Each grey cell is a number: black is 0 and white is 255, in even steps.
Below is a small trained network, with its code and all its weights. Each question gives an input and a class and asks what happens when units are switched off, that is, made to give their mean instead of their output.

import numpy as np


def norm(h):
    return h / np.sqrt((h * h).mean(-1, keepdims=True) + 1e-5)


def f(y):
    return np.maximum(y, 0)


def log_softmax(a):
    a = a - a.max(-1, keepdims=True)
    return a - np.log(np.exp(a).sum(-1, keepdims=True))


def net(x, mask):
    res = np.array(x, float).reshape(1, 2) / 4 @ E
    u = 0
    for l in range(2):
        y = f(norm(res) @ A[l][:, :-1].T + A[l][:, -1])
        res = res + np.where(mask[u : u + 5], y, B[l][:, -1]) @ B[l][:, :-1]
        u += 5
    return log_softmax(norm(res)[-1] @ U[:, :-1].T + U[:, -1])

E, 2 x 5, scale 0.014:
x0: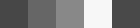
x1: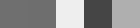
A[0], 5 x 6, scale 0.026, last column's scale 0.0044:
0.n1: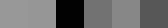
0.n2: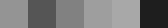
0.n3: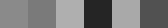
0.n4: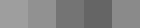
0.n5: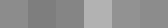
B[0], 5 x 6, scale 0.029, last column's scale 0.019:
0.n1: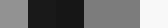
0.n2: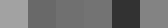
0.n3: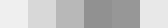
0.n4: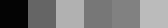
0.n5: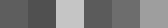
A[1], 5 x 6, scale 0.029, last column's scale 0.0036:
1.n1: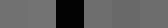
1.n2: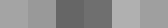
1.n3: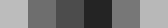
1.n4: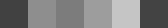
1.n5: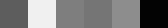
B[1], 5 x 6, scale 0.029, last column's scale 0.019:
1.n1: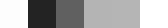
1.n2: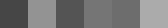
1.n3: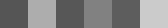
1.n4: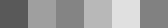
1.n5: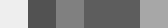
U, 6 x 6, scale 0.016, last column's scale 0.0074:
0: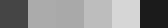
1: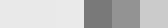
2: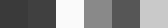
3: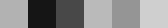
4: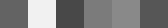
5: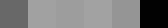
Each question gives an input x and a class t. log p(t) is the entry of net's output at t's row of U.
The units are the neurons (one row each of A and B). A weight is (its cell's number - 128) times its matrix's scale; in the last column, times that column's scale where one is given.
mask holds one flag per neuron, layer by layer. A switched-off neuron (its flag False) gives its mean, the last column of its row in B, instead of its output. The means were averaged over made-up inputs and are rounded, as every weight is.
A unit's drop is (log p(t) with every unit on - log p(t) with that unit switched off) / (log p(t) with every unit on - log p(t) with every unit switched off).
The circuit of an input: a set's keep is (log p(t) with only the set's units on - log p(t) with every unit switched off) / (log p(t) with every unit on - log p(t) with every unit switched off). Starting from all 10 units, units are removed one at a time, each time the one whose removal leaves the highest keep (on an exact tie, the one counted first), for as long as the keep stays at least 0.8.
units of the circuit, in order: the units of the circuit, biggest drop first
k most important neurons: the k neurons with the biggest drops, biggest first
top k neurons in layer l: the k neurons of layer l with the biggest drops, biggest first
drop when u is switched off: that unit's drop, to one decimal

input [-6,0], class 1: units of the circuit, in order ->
(0.n3)
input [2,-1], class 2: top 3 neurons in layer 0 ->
(0.n1; 0.n5; 0.n3)
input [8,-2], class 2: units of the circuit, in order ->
(0.n1; 1.n1; 0.n3)
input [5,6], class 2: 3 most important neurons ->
(0.n1; 0.n3; 1.n1)
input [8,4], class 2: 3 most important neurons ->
(0.n1; 1.n1; 0.n3)
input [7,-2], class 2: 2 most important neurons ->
(0.n1; 1.n1)
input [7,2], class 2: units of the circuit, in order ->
(0.n1; 1.n1; 0.n3)
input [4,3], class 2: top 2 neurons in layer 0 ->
(0.n1; 0.n3)
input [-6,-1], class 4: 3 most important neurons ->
(0.n3; 1.n1; 0.n1)
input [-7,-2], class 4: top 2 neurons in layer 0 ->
(0.n3; 0.n4)
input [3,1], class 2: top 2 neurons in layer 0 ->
(0.n1; 0.n3)
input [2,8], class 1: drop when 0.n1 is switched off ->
0.1
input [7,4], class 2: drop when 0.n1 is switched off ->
0.9
